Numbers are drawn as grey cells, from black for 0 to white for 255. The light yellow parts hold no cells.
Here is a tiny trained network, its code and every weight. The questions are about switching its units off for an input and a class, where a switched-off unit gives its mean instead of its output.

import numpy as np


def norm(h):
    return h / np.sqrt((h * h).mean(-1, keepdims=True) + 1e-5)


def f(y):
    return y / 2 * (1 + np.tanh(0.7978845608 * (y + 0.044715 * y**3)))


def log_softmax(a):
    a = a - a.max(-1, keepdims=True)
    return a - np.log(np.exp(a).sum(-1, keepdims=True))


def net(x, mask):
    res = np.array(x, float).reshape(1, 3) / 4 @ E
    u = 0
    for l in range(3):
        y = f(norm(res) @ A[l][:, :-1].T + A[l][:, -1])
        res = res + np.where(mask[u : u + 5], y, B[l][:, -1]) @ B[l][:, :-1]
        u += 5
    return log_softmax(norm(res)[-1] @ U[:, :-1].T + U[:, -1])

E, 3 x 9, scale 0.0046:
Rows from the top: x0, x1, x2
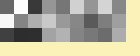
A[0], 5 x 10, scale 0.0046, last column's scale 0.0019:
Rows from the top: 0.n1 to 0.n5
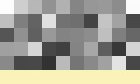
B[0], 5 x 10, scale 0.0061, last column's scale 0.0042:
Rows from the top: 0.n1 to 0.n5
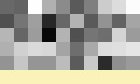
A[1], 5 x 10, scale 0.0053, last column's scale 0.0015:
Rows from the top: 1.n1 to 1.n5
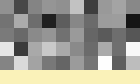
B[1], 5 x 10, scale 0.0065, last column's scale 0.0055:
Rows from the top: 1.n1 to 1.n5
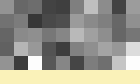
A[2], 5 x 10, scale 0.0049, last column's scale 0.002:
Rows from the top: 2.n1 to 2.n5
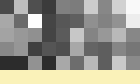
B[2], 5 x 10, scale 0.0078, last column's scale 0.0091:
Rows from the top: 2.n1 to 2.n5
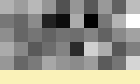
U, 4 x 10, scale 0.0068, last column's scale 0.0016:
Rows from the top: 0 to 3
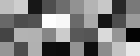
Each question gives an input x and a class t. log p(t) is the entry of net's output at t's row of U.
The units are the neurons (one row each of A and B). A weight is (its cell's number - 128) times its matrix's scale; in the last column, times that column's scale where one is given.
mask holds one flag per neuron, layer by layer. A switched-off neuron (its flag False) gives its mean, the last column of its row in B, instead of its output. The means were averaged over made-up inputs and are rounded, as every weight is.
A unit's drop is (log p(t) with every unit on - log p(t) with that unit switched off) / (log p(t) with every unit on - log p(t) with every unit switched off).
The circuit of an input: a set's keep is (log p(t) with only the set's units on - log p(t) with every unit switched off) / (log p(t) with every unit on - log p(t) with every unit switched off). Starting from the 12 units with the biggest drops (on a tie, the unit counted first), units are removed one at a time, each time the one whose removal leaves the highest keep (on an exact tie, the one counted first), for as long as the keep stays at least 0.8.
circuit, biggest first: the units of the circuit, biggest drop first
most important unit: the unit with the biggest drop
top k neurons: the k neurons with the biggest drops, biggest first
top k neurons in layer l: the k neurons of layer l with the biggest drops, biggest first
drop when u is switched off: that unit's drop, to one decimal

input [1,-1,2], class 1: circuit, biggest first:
2.n2, 1.n5, 1.n4, 0.n4
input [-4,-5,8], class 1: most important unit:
2.n2
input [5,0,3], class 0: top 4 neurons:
0.n4, 0.n1, 2.n2, 1.n5
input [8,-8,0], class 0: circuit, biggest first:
0.n1, 2.n2
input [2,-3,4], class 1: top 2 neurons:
2.n2, 1.n4
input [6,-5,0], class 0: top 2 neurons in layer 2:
2.n2, 2.n4
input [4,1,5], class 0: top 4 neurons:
2.n2, 1.n5, 0.n1, 0.n4
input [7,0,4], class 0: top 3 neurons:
0.n4, 0.n1, 2.n2
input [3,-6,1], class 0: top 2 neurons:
2.n2, 0.n1
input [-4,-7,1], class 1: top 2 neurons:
2.n2, 1.n5
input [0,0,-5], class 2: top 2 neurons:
0.n4, 0.n1
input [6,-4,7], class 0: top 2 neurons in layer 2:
2.n2, 2.n1
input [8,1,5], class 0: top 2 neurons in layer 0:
0.n4, 0.n1
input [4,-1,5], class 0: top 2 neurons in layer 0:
0.n1, 0.n4
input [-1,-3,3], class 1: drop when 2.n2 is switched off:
0.4
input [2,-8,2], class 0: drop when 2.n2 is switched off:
0.4
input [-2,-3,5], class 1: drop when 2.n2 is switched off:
0.2
